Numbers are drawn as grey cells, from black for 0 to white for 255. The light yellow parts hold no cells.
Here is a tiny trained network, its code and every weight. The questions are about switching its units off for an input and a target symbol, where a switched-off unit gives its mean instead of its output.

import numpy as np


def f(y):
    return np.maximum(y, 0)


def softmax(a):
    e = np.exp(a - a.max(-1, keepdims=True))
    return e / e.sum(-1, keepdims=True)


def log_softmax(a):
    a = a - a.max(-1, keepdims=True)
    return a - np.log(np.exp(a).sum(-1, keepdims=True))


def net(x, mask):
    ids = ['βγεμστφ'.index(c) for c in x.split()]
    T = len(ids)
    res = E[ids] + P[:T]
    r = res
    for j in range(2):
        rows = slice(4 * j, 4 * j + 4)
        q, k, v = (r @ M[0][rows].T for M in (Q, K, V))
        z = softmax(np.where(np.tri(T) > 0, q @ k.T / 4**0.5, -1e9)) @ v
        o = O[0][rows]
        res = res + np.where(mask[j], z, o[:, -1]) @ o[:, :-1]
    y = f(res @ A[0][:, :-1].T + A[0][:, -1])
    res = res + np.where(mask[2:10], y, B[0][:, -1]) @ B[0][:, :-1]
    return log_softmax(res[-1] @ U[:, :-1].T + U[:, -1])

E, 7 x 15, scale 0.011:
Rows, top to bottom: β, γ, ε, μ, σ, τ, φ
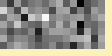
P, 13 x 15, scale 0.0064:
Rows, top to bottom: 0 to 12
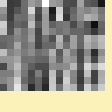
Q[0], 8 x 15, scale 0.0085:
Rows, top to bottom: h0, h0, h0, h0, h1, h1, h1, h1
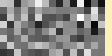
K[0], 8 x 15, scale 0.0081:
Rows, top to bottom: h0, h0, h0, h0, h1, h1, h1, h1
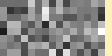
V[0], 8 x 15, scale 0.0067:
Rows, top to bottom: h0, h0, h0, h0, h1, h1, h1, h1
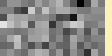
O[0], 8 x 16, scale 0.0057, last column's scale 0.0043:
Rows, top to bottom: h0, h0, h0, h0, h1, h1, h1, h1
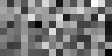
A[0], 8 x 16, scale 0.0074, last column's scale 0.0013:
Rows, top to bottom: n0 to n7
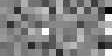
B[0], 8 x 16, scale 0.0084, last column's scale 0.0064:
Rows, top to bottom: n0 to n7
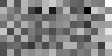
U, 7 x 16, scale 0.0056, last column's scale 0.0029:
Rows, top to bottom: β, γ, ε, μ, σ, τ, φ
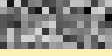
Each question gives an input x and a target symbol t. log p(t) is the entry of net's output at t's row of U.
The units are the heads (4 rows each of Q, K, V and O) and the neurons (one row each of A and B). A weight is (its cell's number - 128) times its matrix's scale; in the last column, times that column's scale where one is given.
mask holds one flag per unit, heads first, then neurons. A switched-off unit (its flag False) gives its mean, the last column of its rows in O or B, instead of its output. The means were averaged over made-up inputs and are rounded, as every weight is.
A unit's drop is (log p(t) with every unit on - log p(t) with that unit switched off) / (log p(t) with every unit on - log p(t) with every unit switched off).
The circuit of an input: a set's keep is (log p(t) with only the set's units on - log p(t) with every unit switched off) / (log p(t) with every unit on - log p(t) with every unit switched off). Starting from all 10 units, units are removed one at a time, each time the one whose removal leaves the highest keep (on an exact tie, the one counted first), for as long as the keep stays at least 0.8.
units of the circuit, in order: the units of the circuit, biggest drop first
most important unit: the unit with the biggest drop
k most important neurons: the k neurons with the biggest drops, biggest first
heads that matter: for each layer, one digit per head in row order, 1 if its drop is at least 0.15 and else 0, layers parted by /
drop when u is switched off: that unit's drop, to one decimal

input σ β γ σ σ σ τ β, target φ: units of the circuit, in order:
h0, n6
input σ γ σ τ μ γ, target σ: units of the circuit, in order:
h1, n4
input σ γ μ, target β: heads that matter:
10
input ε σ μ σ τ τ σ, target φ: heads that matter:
10
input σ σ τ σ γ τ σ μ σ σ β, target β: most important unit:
h1
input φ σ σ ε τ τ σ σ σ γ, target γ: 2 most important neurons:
n1, n5
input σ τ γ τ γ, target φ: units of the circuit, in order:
h1, h0, n6
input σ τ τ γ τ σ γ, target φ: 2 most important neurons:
n4, n6
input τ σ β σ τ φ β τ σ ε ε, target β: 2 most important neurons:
n0, n4
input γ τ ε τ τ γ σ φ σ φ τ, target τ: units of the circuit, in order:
h0, n0
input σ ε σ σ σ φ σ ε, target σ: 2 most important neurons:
n7, n0
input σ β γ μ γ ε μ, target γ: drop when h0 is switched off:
0.6
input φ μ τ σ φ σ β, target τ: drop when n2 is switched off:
0.1
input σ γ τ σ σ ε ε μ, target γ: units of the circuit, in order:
h0
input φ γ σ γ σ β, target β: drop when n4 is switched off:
0.2
